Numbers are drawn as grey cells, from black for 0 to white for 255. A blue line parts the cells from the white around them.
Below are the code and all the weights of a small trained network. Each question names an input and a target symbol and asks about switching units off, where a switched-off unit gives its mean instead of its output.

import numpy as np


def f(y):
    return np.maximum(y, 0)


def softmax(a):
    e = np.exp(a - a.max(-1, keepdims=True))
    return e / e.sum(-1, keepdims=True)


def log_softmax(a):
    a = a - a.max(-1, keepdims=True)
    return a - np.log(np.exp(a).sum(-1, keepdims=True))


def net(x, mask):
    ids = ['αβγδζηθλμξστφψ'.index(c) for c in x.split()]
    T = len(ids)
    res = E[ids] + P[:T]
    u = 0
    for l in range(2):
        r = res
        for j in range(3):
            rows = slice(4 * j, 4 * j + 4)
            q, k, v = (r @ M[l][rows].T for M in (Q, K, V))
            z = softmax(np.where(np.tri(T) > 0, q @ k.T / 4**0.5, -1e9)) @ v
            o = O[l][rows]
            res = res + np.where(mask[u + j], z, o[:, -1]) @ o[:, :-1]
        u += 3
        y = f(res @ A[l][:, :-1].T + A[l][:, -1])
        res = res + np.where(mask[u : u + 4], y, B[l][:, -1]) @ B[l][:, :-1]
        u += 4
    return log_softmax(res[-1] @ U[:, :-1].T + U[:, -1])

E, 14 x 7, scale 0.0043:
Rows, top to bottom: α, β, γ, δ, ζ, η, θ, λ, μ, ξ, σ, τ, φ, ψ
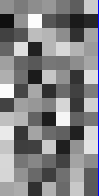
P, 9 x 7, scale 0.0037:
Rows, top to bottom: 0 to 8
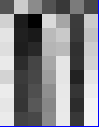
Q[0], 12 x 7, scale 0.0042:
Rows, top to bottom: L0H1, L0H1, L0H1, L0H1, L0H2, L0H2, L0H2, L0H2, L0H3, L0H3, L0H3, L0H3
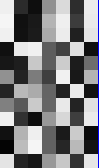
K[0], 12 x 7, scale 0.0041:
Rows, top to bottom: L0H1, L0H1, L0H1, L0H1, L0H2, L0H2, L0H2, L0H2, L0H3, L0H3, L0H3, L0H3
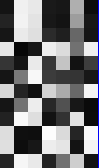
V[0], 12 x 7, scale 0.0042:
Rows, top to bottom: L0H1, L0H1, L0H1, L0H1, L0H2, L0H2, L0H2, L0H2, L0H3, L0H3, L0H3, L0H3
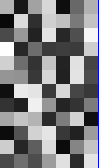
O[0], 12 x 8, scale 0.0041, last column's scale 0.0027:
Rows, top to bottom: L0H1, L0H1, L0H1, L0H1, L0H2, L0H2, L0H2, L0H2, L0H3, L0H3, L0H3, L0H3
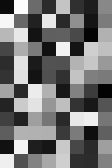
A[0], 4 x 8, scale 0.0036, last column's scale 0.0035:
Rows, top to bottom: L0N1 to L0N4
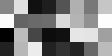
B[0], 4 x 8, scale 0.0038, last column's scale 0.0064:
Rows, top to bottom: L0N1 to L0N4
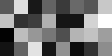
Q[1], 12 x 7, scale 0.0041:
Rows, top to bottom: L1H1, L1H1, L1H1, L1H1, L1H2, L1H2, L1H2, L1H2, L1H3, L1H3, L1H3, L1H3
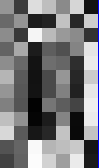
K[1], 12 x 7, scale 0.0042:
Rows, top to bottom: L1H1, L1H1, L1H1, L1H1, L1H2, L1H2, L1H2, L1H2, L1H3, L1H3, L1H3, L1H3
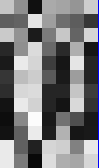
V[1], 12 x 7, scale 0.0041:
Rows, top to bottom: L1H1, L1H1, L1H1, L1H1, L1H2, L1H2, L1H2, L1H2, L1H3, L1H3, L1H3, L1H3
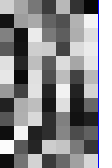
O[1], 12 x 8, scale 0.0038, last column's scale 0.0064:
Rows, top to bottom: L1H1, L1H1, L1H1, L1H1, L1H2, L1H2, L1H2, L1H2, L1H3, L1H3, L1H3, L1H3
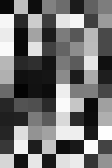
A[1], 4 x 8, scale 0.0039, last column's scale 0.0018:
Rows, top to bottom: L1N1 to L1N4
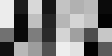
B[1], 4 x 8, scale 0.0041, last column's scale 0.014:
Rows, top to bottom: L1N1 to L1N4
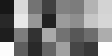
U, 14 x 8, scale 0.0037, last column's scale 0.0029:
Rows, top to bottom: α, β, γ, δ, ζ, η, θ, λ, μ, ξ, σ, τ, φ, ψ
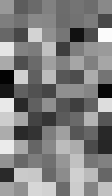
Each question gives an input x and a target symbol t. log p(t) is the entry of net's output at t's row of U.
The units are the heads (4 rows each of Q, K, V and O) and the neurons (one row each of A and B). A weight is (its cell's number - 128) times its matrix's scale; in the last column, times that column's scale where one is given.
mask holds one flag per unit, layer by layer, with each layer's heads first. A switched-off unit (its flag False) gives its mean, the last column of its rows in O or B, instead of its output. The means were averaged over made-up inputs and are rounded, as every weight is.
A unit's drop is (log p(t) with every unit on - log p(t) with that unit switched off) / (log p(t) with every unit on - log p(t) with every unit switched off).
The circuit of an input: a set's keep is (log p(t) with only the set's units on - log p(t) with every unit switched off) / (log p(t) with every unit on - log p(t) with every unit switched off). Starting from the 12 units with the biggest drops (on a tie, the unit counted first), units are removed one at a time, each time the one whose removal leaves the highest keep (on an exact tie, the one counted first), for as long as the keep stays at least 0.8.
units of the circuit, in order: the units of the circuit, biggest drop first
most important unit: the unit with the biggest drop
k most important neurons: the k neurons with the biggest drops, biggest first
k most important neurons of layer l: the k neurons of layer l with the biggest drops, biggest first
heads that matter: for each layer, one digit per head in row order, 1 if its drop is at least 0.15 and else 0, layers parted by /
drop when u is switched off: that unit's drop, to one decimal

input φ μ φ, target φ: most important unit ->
L0H3
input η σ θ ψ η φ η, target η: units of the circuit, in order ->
[L1H1 L1H3 L0H3]
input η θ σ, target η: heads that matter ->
101 / 101
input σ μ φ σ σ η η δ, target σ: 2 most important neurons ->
[L1N4 L0N3]
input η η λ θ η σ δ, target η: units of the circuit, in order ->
[L1H3 L1H1 L0H3]
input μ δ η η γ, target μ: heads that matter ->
111 / 111
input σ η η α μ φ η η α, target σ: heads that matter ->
111 / 011
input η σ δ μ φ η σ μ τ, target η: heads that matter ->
101 / 101
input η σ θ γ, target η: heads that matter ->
101 / 101
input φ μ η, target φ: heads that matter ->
101 / 101
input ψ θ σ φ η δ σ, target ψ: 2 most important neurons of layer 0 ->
[L0N3 L0N1]
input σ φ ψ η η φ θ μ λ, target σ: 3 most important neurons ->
[L1N4 L0N3 L0N4]
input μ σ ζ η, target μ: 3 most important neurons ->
[L1N2 L1N1 L0N1]
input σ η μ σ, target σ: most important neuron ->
[L1N4]
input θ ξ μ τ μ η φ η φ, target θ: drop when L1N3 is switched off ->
0.2
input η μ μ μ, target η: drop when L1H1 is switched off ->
0.7
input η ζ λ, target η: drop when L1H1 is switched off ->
0.6
